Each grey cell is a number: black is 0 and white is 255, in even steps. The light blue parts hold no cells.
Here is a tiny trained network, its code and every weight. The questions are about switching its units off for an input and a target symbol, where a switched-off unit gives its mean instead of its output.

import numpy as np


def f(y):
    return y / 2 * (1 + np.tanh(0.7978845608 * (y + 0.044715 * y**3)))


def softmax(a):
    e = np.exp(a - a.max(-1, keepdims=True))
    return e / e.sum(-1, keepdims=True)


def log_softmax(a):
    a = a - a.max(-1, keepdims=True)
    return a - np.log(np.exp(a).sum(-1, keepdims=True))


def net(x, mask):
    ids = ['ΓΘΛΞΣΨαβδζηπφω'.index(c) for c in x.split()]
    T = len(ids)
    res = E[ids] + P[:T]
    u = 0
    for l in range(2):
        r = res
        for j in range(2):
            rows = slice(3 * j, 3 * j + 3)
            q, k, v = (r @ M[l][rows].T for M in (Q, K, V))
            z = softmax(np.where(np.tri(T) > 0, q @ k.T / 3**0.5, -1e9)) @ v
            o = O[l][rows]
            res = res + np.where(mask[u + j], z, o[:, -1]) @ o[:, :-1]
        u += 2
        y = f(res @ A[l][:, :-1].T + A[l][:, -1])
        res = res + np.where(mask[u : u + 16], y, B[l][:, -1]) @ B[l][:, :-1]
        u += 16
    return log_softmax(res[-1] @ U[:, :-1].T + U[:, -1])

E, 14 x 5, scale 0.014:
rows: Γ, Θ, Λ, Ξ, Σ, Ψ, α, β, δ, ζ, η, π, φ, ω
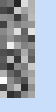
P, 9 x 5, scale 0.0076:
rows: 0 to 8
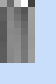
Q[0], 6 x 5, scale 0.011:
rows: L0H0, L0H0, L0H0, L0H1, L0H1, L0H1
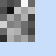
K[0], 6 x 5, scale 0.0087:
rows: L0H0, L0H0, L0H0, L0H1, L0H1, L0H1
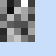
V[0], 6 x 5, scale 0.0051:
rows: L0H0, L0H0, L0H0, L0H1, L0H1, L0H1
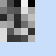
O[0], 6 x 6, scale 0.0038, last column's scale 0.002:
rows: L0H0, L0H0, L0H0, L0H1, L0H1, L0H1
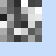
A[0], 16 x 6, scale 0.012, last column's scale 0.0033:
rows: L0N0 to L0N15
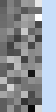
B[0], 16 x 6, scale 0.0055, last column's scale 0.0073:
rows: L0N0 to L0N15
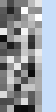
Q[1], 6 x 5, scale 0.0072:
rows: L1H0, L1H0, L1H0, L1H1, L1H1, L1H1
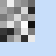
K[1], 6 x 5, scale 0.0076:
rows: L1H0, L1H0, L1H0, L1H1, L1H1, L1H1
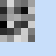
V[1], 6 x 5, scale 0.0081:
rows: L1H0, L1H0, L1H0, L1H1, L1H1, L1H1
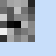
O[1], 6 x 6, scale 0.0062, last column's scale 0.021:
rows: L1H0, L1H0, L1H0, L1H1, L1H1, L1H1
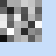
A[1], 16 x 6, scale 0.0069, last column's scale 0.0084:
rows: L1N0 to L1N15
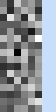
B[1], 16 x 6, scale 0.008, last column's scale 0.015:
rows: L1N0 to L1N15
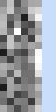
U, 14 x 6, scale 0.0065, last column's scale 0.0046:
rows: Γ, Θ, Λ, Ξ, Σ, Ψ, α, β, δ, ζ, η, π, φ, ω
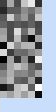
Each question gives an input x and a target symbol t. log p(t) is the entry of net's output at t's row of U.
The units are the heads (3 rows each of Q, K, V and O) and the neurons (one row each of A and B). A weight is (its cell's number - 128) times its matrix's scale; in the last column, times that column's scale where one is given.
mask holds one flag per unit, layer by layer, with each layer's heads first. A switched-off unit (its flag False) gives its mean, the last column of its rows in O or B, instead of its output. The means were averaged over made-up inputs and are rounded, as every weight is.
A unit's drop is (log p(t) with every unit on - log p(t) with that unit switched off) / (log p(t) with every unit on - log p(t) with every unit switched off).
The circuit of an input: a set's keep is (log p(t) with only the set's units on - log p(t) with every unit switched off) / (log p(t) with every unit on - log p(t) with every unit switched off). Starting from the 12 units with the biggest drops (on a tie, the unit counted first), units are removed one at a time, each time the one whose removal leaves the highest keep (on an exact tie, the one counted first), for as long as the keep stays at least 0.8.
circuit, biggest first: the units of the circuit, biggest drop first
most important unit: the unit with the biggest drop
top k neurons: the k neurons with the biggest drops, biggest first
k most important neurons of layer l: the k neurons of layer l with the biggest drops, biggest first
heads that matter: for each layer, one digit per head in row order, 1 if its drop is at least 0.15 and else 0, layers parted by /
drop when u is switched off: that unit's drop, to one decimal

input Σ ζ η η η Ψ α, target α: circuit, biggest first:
[L0N8 L0N12 L1H1 L0H0]
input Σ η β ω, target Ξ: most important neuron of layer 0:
[L0N11]
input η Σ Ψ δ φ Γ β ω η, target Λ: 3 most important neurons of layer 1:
[L1N5 L1N2 L1N8]
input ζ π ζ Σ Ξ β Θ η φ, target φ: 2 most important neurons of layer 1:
[L1N2 L1N1]
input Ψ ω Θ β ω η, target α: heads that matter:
11 / 10
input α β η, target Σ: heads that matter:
01 / 11
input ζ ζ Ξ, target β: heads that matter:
00 / 11
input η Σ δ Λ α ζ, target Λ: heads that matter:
10 / 11
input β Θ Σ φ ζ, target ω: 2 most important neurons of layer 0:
[L0N6 L0N7]
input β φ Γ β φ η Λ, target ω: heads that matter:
11 / 11
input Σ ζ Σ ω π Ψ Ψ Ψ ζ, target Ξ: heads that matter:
00 / 01
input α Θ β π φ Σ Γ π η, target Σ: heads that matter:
11 / 11
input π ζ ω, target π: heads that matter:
00 / 01
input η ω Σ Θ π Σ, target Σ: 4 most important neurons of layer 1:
[L1N2 L1N10 L1N5 L1N7]
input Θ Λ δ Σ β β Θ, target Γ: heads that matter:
01 / 11
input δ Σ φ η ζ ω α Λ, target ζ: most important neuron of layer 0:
[L0N4]
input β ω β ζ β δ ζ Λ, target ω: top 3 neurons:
[L0N6 L1N7 L0N7]
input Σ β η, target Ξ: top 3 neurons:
[L1N2 L1N14 L1N3]
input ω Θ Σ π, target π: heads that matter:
01 / 01
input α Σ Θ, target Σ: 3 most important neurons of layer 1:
[L1N2 L1N10 L1N7]
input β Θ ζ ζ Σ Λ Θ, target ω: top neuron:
[L0N6]
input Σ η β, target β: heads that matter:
00 / 01
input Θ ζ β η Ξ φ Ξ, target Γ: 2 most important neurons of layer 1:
[L1N0 L1N1]
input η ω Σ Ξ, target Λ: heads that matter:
10 / 11
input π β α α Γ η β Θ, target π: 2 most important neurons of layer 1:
[L1N2 L1N5]
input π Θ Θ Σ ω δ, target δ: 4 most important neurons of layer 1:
[L1N7 L1N2 L1N1 L1N3]
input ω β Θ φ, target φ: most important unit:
L0N8
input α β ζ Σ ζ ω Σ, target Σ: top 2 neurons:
[L1N2 L1N10]
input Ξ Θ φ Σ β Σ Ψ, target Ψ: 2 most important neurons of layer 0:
[L0N15 L0N4]
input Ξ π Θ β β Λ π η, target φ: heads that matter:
01 / 00
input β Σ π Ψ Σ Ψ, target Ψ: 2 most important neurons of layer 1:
[L1N4 L1N1]
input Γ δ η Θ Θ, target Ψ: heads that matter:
10 / 11
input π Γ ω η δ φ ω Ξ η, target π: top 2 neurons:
[L1N2 L0N8]
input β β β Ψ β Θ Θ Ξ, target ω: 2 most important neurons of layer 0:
[L0N6 L0N8]
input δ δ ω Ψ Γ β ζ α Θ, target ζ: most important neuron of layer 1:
[L1N5]
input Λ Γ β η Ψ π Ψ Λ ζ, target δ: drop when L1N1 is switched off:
0.2
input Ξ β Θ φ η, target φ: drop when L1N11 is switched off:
0.0
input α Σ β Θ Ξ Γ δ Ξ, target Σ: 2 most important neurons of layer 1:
[L1N2 L1N10]
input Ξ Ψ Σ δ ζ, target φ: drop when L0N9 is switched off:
0.1
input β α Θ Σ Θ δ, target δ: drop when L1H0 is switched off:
0.1
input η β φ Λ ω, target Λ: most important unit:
L1N5
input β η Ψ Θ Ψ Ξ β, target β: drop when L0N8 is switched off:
0.2
